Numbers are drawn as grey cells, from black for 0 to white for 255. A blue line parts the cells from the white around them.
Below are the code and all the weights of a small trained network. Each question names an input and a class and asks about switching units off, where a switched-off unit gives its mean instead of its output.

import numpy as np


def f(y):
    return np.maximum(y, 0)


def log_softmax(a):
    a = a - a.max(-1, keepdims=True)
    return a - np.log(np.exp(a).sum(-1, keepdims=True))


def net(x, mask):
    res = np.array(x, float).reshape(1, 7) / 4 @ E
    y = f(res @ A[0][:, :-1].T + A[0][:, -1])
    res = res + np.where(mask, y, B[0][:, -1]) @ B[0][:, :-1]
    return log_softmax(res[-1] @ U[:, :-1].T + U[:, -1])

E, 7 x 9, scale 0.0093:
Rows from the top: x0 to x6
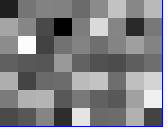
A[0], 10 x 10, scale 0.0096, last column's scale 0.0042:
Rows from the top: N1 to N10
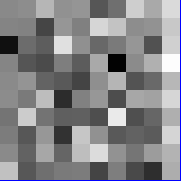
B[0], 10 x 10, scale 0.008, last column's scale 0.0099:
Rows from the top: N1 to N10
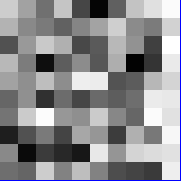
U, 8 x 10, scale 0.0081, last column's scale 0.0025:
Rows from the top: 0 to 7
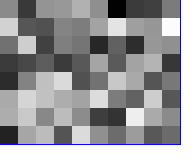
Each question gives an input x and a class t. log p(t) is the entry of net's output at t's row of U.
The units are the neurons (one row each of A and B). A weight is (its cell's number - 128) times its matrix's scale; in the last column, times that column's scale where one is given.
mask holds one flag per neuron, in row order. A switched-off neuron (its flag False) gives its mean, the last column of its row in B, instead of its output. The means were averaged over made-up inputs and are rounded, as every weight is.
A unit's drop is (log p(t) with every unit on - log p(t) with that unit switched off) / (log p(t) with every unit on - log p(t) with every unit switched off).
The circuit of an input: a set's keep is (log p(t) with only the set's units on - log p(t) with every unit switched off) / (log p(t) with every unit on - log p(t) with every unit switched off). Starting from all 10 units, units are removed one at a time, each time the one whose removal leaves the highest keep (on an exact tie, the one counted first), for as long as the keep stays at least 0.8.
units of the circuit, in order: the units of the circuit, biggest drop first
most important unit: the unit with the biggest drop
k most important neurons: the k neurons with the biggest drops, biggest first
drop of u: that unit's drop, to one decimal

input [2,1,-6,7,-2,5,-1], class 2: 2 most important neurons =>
[N9 N4]
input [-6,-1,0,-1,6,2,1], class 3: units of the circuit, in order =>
[N9 N6]
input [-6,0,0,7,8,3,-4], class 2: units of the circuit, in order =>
[N4]
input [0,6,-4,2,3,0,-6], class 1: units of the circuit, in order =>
[N4 N2]
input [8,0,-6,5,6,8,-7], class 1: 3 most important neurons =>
[N4 N8 N9]
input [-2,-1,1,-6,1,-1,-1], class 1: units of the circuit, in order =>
[N7 N10]
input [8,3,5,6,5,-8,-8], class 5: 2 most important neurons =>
[N5 N7]
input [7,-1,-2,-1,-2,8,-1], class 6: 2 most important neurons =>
[N1 N4]
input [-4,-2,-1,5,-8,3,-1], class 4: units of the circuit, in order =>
[N3 N6]
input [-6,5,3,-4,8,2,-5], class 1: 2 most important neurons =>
[N4 N2]
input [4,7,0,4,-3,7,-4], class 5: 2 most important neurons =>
[N5 N7]
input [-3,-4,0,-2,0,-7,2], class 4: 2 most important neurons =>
[N3 N5]
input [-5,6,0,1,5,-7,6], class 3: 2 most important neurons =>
[N9 N8]
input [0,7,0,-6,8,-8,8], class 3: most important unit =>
N8
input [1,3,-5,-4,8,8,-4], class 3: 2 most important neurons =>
[N6 N9]
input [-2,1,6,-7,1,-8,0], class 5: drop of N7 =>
0.2
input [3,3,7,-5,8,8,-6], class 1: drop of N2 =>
0.1
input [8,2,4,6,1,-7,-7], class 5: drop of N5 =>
0.1
